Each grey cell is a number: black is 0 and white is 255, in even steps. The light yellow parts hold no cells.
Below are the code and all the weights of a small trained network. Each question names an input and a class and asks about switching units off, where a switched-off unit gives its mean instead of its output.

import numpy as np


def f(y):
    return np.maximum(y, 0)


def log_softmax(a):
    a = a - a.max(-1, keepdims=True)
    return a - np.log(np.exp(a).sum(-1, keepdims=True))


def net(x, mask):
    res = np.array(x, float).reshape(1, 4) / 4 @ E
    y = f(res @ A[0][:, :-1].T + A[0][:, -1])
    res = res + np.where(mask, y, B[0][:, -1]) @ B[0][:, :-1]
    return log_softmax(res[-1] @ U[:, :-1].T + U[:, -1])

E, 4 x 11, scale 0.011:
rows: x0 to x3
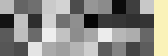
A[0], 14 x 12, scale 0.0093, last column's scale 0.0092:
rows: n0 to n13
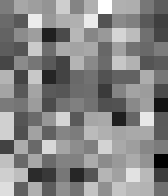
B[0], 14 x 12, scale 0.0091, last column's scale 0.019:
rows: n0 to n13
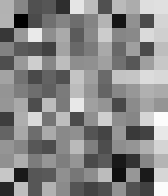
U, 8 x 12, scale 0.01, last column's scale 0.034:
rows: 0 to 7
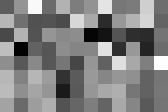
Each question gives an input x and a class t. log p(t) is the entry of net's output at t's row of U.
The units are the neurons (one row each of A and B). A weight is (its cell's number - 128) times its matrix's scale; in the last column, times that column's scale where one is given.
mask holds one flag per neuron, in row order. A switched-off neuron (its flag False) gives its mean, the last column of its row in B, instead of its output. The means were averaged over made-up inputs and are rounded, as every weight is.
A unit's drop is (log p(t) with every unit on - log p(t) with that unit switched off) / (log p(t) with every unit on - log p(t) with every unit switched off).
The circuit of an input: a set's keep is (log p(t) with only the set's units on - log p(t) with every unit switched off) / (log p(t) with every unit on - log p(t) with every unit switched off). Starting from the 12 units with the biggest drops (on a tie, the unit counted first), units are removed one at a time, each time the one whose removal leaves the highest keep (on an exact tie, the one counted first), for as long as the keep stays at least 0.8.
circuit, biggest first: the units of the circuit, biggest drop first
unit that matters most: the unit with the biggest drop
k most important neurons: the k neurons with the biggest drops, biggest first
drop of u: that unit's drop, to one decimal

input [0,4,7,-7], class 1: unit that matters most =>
n10
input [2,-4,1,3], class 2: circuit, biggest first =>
(n13 n9)
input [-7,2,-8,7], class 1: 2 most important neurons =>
(n5 n8)
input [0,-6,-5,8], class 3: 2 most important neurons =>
(n1 n3)
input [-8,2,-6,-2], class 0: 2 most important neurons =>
(n2 n4)
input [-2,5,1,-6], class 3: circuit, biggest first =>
(n13 n12)
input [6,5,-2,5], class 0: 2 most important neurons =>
(n13 n9)
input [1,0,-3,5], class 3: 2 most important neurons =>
(n0 n1)
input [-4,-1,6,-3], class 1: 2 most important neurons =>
(n0 n8)
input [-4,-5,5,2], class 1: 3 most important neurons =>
(n0 n8 n10)
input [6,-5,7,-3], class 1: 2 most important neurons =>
(n0 n10)
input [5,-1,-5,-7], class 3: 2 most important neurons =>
(n12 n0)
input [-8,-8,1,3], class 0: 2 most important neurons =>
(n2 n4)
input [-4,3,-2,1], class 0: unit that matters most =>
n13
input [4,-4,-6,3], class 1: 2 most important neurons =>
(n5 n2)
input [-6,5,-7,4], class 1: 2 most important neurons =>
(n8 n5)
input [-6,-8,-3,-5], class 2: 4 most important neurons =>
(n13 n9 n8 n11)
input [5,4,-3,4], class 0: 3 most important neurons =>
(n13 n9 n12)
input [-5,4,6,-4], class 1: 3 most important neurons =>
(n8 n10 n13)
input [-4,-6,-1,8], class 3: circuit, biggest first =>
(n1)
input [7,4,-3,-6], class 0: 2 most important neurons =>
(n8 n1)
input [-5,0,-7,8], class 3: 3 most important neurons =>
(n1 n3 n0)
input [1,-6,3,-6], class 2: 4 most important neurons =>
(n13 n9 n1 n11)
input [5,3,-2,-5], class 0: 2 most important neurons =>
(n1 n8)
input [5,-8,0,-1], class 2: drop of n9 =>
0.4
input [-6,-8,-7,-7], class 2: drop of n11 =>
0.3
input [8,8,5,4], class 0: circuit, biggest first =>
(n13)
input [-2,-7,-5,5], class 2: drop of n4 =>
0.0
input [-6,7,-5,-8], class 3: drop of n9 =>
0.3
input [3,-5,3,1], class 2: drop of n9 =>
0.2
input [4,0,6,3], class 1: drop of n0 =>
0.4
